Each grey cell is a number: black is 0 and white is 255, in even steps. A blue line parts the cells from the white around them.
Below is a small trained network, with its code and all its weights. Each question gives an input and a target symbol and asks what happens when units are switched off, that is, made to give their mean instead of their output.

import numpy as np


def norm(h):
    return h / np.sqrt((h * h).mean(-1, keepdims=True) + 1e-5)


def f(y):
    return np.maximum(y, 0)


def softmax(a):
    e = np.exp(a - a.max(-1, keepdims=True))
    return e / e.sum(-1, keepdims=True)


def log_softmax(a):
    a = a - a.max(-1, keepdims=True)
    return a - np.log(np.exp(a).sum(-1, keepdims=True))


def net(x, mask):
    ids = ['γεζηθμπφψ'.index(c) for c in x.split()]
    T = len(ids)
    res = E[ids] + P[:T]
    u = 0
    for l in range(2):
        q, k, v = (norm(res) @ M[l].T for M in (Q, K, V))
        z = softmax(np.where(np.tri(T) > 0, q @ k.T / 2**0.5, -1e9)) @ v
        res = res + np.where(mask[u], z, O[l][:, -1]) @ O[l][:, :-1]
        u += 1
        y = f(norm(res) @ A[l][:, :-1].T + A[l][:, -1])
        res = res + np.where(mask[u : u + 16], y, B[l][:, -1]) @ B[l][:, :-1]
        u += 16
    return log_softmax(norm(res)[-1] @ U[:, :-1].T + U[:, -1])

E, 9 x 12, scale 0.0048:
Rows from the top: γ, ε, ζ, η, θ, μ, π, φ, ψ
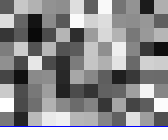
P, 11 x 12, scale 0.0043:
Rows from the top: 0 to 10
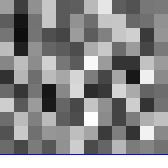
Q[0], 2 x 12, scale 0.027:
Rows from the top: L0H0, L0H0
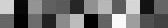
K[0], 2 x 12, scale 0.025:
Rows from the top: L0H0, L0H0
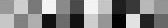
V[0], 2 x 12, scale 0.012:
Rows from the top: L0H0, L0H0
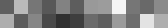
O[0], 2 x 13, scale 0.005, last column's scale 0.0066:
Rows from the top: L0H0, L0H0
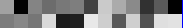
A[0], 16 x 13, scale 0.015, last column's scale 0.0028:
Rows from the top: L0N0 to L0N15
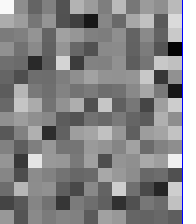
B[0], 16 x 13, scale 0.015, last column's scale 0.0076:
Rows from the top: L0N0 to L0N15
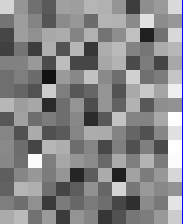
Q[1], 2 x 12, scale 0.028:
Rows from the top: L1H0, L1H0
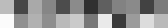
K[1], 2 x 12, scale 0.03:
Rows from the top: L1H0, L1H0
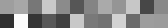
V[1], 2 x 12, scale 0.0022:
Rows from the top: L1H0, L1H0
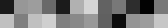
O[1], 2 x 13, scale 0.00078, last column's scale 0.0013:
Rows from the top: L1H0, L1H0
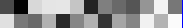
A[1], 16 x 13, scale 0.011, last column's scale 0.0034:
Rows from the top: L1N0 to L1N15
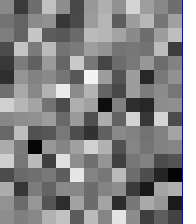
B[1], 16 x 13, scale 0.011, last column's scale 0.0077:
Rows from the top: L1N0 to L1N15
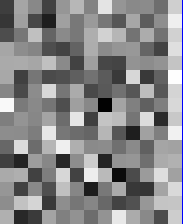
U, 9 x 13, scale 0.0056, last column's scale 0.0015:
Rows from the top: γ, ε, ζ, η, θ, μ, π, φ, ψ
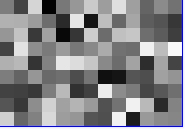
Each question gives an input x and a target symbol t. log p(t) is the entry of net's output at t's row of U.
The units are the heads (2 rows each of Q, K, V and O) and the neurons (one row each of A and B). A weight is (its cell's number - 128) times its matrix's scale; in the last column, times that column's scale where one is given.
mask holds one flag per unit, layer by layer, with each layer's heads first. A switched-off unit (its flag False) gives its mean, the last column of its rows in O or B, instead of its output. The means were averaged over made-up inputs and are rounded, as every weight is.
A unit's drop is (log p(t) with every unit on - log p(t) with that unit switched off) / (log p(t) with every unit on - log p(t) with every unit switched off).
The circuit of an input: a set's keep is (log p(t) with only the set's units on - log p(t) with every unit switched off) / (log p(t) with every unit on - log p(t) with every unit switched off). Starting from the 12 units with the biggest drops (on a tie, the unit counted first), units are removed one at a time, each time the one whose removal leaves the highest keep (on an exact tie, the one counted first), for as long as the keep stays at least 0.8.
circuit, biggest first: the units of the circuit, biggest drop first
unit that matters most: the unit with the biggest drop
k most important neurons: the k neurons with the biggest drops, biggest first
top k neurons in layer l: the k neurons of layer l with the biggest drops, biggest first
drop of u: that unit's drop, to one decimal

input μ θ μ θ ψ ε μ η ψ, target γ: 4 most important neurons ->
(L0N11 L0N5 L0N10 L1N2)
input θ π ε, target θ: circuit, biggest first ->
(L1N10 L0N11)
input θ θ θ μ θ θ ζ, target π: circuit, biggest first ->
(L0N11)
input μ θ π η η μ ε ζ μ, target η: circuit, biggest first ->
(L1N5 L0N2)
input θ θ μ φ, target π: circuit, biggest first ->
(L0N15 L1N7)
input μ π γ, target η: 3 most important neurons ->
(L0N6 L0N2 L1N14)
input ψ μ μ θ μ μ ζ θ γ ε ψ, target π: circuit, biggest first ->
(L0H0 L0N10)
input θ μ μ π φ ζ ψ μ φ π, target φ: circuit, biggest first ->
(L0H0 L0N2 L1N6)
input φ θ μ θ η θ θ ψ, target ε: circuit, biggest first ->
(L0H0 L0N3 L0N15)
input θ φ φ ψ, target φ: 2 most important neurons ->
(L0N10 L1N6)
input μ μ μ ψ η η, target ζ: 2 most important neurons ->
(L0N13 L1N3)
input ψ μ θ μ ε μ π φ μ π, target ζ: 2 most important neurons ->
(L1N3 L0N8)
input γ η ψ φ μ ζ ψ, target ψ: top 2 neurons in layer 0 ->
(L0N10 L0N6)
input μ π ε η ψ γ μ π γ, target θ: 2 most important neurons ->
(L1N12 L0N2)
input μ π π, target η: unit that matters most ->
L0H0
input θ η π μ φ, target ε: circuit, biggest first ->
(L0H0 L0N15 L0N10)
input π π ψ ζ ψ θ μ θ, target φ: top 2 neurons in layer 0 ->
(L0N2 L0N6)
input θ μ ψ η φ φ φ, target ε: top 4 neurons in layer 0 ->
(L0N3 L0N12 L0N15 L0N10)
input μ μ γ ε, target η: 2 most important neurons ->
(L0N6 L0N2)
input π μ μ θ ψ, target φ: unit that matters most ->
L1N6
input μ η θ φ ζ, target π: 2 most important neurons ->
(L0N4 L0N3)
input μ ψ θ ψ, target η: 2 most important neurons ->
(L0N6 L0N2)
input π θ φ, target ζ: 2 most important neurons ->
(L1N3 L1N13)
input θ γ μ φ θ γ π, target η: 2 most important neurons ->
(L0N1 L1N7)
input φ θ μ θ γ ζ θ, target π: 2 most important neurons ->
(L0N10 L0N12)
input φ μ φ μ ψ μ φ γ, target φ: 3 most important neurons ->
(L0N2 L0N8 L1N6)
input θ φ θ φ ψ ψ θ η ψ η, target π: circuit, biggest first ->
(L0H0)
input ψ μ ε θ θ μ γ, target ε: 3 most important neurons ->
(L0N7 L1N8 L0N14)
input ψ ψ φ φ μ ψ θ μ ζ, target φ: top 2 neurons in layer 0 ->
(L0N2 L0N8)
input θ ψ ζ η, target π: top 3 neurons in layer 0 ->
(L0N12 L0N15 L0N10)
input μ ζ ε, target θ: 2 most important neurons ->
(L1N10 L0N11)
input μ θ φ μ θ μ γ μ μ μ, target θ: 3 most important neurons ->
(L0N3 L1N12 L0N2)
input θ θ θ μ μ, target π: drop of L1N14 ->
0.1
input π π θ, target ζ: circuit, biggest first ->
(L0H0)
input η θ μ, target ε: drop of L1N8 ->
0.5
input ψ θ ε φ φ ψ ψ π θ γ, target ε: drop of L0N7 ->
0.6
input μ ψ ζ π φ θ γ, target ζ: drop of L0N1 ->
0.0
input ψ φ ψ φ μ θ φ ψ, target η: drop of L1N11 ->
0.1
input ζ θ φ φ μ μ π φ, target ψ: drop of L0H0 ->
-0.3
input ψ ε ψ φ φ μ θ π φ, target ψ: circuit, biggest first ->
(L0N12)
